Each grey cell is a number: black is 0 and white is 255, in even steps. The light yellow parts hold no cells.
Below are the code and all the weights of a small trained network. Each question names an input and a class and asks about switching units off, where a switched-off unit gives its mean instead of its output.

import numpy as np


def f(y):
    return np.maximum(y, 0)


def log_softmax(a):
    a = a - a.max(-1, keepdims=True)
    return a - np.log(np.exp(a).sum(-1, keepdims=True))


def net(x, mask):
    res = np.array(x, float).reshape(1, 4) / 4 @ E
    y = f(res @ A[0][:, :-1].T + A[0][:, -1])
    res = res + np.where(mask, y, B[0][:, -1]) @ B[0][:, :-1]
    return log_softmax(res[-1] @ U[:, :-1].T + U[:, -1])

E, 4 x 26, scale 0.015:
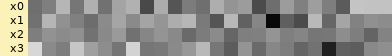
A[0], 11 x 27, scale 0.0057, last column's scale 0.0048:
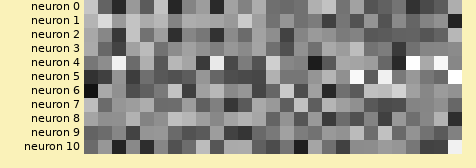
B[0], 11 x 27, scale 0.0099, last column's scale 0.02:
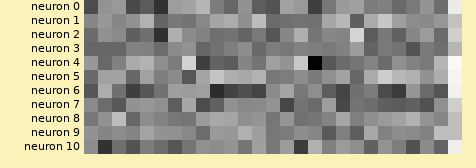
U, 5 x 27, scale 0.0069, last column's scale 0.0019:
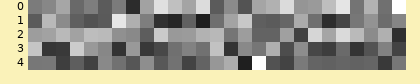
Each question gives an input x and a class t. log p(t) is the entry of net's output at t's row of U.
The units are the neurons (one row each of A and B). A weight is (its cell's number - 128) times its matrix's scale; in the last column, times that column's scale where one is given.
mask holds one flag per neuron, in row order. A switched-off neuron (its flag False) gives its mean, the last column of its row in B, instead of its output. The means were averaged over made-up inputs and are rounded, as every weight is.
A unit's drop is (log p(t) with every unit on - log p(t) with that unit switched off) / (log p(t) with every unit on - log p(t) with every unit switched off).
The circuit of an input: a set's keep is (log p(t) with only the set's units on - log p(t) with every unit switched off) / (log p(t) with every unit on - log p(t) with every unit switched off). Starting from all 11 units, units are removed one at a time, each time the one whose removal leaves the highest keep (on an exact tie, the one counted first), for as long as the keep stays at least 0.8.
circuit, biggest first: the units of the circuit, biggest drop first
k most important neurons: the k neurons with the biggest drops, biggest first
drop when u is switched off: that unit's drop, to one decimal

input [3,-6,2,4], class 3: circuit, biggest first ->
[neuron 7]
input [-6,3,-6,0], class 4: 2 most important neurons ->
[neuron 5; neuron 10]
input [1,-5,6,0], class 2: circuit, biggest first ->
[neuron 6; neuron 10]
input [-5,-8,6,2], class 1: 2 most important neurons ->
[neuron 0; neuron 2]
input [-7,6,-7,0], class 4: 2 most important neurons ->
[neuron 5; neuron 6]
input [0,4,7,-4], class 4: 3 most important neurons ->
[neuron 4; neuron 0; neuron 2]
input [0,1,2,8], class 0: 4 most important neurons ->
[neuron 6; neuron 1; neuron 4; neuron 8]
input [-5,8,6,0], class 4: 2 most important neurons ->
[neuron 6; neuron 5]
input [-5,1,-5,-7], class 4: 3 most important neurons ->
[neuron 6; neuron 1; neuron 8]
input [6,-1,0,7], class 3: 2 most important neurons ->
[neuron 7; neuron 5]
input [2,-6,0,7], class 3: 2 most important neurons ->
[neuron 7; neuron 6]
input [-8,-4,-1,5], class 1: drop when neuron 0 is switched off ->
0.1
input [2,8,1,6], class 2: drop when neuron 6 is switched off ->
0.0
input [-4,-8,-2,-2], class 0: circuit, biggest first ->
[neuron 5]
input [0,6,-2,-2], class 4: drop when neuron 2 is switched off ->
0.1
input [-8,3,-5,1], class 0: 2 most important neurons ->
[neuron 10; neuron 6]
